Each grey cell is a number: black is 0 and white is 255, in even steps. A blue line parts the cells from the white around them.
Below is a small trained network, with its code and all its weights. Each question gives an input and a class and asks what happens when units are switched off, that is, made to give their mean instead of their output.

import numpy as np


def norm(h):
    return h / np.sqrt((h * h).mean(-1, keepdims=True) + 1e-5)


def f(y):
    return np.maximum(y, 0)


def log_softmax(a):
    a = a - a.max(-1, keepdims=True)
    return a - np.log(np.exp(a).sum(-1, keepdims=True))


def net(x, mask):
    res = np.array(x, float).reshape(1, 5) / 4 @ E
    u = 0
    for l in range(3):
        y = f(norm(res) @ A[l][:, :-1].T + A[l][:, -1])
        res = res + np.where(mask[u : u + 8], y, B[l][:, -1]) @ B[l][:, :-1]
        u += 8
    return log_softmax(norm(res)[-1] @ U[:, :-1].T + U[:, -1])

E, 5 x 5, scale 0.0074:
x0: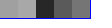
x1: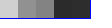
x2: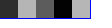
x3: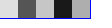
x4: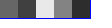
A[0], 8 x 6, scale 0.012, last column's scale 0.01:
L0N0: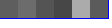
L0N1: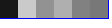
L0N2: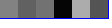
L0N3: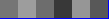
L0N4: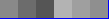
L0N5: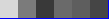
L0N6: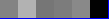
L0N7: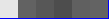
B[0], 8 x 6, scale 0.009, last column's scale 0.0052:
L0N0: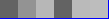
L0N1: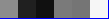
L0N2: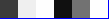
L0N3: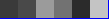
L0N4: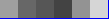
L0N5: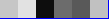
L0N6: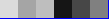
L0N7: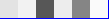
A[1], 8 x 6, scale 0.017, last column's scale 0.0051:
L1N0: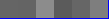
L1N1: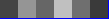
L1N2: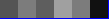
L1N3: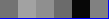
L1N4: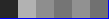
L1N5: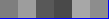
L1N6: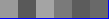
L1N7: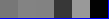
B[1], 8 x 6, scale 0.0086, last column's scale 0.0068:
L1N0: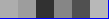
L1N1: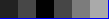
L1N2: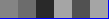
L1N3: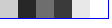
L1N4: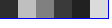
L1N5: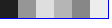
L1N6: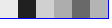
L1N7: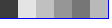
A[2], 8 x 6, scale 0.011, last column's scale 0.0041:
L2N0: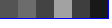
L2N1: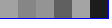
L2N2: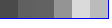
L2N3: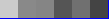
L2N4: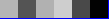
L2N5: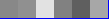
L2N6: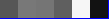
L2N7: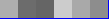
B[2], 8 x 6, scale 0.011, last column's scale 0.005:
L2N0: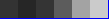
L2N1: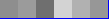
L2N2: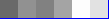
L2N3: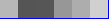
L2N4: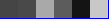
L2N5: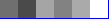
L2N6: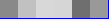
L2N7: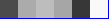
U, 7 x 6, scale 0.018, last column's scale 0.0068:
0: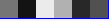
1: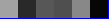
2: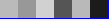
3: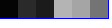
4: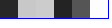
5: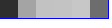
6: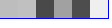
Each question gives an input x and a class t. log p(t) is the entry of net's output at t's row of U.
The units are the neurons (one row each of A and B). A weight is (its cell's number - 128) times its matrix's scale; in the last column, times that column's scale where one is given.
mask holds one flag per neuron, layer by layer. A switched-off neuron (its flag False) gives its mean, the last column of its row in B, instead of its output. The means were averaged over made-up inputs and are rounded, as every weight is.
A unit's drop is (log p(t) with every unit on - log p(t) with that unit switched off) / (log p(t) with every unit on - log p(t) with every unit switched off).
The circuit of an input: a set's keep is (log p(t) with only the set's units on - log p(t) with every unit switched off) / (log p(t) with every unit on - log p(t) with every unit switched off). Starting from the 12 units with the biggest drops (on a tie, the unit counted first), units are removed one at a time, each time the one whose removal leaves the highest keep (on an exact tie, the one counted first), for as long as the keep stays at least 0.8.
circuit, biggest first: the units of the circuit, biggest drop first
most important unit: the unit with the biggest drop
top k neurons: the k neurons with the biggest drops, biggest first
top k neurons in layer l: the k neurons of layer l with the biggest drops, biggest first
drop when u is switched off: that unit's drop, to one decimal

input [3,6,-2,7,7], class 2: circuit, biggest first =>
[L1N3 L0N7]
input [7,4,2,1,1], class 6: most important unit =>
L0N7
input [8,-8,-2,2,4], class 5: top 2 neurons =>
[L0N4 L0N3]
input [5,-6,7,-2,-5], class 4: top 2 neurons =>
[L1N4 L0N0]
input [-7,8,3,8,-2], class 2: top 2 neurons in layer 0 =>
[L0N7 L0N0]
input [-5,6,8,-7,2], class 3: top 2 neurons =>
[L0N1 L0N2]
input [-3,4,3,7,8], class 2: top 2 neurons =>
[L0N2 L1N3]
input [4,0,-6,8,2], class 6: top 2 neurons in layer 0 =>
[L0N7 L0N5]
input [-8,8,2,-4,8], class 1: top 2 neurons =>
[L1N3 L1N5]
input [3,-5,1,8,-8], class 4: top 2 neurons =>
[L0N2 L1N4]
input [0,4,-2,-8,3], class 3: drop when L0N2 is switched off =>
0.1
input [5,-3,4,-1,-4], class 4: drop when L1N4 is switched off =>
0.2
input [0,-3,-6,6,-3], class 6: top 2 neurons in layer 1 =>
[L1N5 L1N6]
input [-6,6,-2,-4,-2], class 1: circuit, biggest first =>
[L1N3]
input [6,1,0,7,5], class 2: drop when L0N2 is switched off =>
0.3
